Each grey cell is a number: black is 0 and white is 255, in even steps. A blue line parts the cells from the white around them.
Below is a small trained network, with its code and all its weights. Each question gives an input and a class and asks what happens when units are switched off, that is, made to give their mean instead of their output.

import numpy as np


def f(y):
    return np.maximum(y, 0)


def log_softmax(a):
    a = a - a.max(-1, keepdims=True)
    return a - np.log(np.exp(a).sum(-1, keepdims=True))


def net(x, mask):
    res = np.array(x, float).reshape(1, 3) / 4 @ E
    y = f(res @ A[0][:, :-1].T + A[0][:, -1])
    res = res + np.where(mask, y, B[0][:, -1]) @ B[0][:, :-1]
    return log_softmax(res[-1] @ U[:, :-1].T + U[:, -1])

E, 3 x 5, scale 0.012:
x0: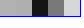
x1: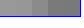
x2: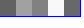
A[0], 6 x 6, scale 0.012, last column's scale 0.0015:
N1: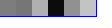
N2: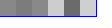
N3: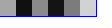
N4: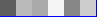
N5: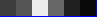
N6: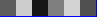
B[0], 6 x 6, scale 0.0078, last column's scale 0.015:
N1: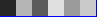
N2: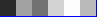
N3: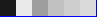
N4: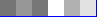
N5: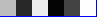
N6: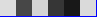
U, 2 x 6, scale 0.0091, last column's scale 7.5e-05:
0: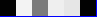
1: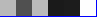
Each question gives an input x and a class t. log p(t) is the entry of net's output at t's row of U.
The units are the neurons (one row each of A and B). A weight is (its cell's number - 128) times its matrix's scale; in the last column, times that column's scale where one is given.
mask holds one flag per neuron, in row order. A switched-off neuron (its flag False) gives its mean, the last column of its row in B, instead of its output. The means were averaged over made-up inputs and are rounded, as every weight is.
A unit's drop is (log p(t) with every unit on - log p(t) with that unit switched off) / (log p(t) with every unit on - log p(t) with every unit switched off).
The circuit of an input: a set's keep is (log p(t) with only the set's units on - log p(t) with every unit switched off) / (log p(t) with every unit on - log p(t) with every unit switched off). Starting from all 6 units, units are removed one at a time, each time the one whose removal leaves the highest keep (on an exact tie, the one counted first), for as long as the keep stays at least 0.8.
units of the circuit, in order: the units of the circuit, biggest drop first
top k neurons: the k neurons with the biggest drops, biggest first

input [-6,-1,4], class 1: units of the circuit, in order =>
N5
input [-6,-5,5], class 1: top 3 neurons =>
N5, N3, N1
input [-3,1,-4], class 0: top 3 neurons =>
N3, N6, N1
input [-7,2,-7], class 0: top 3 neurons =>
N3, N1, N6
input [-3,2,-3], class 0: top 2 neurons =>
N6, N3
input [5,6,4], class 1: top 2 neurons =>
N6, N3
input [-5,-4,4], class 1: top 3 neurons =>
N5, N3, N1
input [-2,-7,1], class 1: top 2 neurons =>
N3, N1
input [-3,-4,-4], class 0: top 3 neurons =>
N3, N6, N1
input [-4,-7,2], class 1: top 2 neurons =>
N5, N3
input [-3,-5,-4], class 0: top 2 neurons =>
N3, N6
